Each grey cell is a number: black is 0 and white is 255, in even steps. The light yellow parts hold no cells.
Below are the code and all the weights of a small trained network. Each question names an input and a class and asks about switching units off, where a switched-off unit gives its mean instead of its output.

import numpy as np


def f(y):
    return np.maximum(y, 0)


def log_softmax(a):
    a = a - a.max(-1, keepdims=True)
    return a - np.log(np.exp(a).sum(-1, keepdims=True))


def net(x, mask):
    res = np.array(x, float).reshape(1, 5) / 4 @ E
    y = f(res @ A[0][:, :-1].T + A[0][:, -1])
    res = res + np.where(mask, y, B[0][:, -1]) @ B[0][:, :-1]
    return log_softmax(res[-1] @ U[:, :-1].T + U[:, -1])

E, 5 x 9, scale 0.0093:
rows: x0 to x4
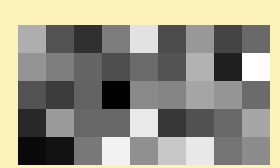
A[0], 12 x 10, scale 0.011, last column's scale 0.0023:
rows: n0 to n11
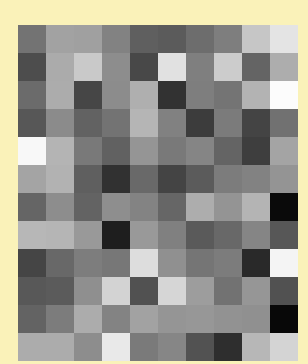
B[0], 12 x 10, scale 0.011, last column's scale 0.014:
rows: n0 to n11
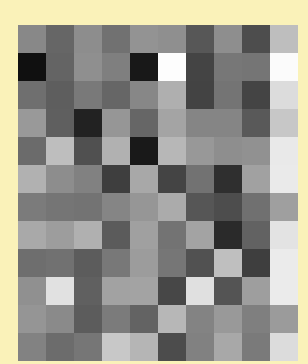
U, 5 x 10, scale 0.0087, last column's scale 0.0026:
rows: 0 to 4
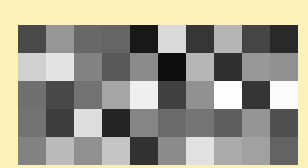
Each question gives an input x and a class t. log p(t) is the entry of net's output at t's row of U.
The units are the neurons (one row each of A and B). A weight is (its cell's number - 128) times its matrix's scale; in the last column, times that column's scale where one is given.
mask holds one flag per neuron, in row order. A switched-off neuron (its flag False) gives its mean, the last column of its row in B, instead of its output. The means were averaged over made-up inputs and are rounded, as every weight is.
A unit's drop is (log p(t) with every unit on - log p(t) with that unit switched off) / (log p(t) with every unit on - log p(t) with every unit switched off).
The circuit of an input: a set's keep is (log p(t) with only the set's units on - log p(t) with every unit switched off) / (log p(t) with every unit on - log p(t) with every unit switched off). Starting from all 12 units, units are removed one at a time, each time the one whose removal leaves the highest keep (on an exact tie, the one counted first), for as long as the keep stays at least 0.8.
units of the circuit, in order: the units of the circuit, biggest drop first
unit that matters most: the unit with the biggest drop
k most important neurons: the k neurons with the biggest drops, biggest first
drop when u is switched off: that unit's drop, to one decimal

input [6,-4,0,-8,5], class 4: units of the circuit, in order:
[n9]
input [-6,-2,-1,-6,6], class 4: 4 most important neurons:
[n9; n2; n8; n0]
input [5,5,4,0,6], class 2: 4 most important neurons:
[n1; n5; n7; n4]
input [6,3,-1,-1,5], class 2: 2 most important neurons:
[n5; n7]
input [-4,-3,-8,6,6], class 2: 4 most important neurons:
[n11; n4; n9; n8]
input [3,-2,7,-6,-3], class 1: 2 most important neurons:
[n1; n2]
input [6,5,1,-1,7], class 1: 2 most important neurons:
[n9; n1]
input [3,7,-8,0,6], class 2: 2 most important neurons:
[n11; n5]
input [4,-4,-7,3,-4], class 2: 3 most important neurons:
[n1; n11; n9]
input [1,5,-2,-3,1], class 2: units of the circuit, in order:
[n5; n4; n1]
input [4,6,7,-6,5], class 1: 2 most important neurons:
[n1; n4]
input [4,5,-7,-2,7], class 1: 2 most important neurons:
[n9; n1]
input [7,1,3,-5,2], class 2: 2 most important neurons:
[n1; n5]
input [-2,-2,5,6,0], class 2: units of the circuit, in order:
[n1]
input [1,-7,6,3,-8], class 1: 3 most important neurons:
[n5; n7; n1]
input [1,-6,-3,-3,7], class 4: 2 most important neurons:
[n9; n2]
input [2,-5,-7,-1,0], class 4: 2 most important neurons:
[n2; n11]
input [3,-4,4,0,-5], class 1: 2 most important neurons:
[n1; n5]
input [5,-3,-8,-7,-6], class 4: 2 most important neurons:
[n4; n9]
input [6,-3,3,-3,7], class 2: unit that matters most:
n8
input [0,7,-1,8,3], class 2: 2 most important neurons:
[n1; n4]
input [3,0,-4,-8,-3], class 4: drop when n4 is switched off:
0.2
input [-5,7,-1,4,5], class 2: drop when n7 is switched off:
0.5
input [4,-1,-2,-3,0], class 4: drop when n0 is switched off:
0.1
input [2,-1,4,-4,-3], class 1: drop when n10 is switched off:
0.0
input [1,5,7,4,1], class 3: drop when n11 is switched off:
0.1
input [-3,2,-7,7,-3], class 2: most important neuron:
[n11]
